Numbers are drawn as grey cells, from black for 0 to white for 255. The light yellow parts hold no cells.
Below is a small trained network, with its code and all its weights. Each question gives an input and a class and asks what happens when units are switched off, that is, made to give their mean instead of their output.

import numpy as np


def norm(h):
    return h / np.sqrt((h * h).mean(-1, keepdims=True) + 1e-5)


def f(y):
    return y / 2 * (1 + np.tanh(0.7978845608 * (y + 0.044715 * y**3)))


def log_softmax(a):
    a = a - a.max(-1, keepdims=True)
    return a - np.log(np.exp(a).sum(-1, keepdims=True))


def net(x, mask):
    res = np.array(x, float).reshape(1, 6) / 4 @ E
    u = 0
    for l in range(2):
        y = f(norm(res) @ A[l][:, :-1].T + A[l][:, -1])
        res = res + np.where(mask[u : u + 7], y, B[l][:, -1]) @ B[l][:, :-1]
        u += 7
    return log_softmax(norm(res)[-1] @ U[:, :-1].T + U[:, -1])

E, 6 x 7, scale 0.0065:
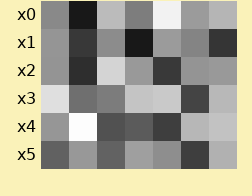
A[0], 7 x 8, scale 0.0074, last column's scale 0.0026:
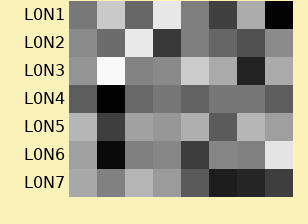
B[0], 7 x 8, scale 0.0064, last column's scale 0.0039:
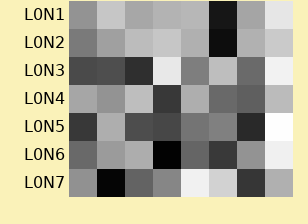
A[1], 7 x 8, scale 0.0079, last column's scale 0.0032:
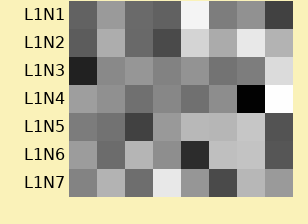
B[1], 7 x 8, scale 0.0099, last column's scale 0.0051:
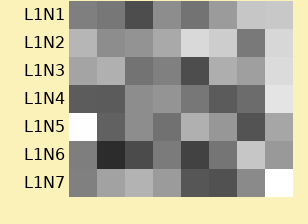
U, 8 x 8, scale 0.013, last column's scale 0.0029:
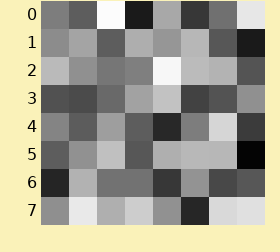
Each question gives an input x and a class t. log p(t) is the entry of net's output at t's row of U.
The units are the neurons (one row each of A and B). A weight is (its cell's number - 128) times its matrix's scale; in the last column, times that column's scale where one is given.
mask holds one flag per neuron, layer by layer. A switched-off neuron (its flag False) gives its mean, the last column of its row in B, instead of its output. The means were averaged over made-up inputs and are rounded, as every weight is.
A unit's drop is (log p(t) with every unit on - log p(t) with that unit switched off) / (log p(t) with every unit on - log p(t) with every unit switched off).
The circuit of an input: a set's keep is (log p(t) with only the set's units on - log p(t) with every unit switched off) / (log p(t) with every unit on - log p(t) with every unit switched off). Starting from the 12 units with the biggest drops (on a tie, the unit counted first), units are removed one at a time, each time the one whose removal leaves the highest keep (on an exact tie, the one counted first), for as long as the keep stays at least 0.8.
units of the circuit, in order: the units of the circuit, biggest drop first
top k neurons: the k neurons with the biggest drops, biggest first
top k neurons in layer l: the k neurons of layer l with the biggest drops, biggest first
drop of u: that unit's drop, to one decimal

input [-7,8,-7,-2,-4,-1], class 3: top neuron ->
[L1N4]
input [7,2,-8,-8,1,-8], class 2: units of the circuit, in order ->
[L0N5; L1N2]
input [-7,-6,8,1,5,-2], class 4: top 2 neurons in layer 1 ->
[L1N6; L1N2]
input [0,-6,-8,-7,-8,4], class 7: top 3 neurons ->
[L0N5; L1N7; L1N3]
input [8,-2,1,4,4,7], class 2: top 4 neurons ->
[L1N2; L0N2; L1N5; L0N5]
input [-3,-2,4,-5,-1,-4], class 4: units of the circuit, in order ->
[L0N5; L1N6]
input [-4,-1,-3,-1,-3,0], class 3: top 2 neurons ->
[L0N7; L1N4]
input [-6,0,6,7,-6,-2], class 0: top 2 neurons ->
[L0N6; L0N3]
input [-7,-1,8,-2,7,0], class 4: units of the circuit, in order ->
[L1N6; L0N5]
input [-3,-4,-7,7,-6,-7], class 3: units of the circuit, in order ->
[L0N7; L1N4]
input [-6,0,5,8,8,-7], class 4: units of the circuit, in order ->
[L1N6; L0N2]
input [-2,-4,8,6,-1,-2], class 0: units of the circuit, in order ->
[L0N6; L0N3; L0N5; L1N1]
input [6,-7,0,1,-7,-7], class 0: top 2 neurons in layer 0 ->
[L0N3; L0N6]
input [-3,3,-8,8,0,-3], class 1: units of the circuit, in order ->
[L0N3]
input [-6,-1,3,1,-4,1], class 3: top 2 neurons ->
[L0N7; L1N7]
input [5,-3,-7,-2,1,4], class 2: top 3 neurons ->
[L1N2; L1N5; L0N2]
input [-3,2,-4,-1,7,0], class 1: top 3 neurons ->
[L0N5; L0N6; L0N3]
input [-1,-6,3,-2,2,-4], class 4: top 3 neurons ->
[L1N6; L0N2; L0N5]
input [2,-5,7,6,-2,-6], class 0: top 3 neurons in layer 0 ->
[L0N5; L0N6; L0N3]
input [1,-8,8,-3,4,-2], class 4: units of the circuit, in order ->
[L1N6]
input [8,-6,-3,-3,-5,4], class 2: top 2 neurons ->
[L0N2; L1N2]
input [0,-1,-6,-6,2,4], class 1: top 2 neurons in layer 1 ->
[L1N2; L1N5]
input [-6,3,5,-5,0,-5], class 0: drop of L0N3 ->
0.2
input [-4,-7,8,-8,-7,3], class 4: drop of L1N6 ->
0.3
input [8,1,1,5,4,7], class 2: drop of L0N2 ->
0.1
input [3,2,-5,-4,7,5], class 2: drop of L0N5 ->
0.1
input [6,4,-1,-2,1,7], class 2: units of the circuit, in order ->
[L1N2]
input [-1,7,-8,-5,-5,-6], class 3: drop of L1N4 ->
0.2
